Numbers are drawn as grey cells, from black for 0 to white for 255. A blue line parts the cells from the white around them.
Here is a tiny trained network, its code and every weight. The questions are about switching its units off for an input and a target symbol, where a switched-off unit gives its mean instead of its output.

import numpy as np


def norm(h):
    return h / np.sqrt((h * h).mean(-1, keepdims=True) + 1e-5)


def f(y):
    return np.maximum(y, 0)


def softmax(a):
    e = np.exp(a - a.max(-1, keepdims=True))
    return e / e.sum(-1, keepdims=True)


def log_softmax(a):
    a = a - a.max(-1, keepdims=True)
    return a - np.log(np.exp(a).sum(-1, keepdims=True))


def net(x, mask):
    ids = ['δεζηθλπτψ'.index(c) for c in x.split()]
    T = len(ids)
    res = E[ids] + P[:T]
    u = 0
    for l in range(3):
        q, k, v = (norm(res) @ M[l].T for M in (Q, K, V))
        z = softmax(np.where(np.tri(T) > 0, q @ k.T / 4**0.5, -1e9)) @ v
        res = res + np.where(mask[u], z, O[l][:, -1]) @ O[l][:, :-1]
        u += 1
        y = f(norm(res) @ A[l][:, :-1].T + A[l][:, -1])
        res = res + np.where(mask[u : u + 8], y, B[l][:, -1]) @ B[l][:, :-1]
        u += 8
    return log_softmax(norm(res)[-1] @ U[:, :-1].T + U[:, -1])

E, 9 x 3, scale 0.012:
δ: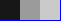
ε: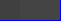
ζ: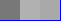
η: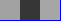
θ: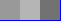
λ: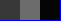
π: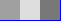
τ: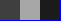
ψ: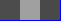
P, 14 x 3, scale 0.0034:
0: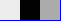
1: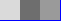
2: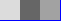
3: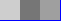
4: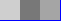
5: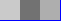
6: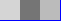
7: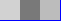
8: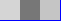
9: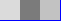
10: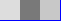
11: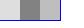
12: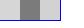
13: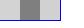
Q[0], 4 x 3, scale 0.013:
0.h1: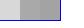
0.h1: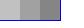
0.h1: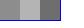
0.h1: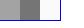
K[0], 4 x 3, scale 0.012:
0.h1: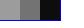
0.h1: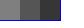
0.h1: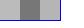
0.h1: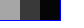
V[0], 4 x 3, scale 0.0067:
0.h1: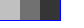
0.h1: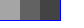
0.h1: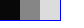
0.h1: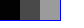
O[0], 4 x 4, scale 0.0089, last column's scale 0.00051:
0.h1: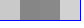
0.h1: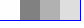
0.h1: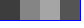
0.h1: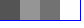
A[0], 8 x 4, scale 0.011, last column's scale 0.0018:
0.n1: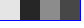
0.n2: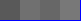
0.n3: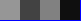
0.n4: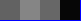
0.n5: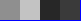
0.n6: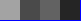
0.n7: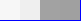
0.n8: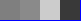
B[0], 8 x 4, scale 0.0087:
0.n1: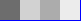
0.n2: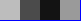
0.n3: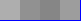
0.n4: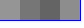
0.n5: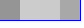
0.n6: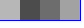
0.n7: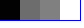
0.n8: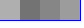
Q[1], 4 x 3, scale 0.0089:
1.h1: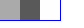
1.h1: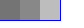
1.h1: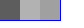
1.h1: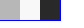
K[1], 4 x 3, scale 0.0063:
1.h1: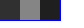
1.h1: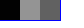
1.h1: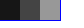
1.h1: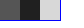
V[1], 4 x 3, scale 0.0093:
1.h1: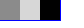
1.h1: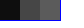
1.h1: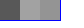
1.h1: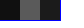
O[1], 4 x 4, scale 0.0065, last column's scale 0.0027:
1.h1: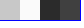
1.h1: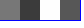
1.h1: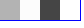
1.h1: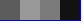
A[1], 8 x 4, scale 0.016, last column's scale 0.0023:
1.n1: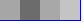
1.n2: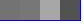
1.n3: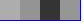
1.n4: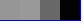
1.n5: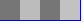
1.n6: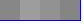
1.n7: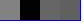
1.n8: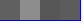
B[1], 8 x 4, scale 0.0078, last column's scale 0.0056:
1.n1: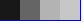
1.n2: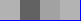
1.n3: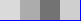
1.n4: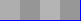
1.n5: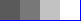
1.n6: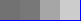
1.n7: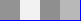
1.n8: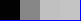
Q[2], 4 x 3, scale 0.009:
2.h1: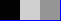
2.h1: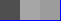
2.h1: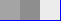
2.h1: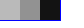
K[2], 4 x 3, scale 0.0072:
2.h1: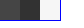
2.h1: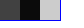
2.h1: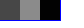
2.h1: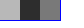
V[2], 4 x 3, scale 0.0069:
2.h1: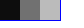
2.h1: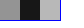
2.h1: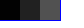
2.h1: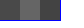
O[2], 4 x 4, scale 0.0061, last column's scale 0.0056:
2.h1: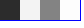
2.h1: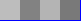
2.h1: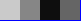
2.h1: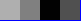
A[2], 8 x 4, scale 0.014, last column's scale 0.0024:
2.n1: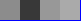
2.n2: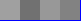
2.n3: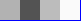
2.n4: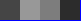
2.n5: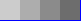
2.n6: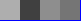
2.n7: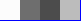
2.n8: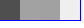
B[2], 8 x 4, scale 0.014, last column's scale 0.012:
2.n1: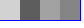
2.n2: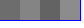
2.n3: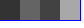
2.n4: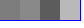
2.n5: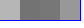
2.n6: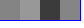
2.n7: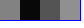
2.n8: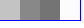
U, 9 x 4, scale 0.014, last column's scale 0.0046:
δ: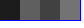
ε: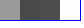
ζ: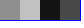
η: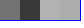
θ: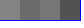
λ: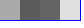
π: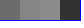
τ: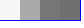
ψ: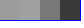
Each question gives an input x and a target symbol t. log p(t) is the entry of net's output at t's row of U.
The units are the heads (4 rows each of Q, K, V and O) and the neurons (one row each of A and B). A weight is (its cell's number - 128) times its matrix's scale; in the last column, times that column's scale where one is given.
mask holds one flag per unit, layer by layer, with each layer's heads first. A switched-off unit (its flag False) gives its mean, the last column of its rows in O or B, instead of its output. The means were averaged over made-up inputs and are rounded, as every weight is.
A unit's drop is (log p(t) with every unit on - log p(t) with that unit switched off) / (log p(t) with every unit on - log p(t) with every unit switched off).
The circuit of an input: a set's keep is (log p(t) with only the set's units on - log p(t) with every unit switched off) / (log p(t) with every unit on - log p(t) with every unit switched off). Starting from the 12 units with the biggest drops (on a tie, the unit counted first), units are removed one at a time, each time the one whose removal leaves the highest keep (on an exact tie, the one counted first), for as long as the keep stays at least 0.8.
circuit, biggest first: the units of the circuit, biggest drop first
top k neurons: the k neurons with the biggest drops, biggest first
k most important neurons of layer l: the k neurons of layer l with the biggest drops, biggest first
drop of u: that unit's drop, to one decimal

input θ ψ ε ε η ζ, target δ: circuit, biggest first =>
[0.n7]
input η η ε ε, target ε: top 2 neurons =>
[0.n7 2.n7]
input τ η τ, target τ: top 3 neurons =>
[0.n1 1.n3 0.n7]
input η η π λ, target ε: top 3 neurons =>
[0.n7 2.n7 0.n1]
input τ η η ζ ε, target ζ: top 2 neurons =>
[1.n7 0.n7]
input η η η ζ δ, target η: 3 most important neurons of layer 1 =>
[1.n2 1.n7 1.n8]
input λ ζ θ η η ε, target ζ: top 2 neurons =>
[0.n7 1.n7]
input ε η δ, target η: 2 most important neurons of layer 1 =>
[1.n2 1.n8]
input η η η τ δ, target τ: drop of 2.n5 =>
0.1
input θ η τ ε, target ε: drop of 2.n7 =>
0.2
